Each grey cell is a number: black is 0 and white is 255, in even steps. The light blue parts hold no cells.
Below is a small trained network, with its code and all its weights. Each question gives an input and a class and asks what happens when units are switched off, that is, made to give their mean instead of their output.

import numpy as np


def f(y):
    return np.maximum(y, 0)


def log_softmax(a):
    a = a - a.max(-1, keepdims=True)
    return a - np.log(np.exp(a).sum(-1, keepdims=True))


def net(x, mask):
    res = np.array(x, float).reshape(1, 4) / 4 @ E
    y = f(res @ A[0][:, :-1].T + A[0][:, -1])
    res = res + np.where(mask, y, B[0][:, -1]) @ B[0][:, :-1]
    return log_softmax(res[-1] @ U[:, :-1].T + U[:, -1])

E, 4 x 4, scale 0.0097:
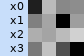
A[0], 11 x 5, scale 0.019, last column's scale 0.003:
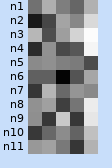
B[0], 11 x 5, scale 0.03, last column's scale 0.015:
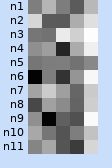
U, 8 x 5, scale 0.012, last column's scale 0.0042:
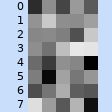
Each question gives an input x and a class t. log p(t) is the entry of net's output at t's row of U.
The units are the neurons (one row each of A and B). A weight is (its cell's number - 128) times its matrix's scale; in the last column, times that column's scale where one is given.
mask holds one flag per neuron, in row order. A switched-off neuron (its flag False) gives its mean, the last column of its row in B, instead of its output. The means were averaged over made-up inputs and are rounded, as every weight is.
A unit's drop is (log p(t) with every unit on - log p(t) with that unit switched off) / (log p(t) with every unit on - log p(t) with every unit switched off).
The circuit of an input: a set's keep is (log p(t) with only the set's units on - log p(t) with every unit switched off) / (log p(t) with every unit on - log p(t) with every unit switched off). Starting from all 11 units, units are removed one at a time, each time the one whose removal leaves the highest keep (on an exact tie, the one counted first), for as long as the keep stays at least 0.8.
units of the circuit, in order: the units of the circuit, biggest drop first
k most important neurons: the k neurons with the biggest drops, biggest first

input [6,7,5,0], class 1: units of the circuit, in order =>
n7
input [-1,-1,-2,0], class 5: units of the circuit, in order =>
n6, n4
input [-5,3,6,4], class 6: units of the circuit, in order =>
n4, n2
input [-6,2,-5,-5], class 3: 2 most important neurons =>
n3, n9
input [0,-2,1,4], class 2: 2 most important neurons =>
n6, n2
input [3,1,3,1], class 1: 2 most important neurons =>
n6, n9
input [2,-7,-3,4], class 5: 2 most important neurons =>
n9, n7
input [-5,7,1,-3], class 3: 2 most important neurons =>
n3, n11
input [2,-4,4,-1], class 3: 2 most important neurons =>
n3, n11
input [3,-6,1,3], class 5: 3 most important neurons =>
n9, n4, n7
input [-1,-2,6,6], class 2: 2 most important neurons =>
n6, n3
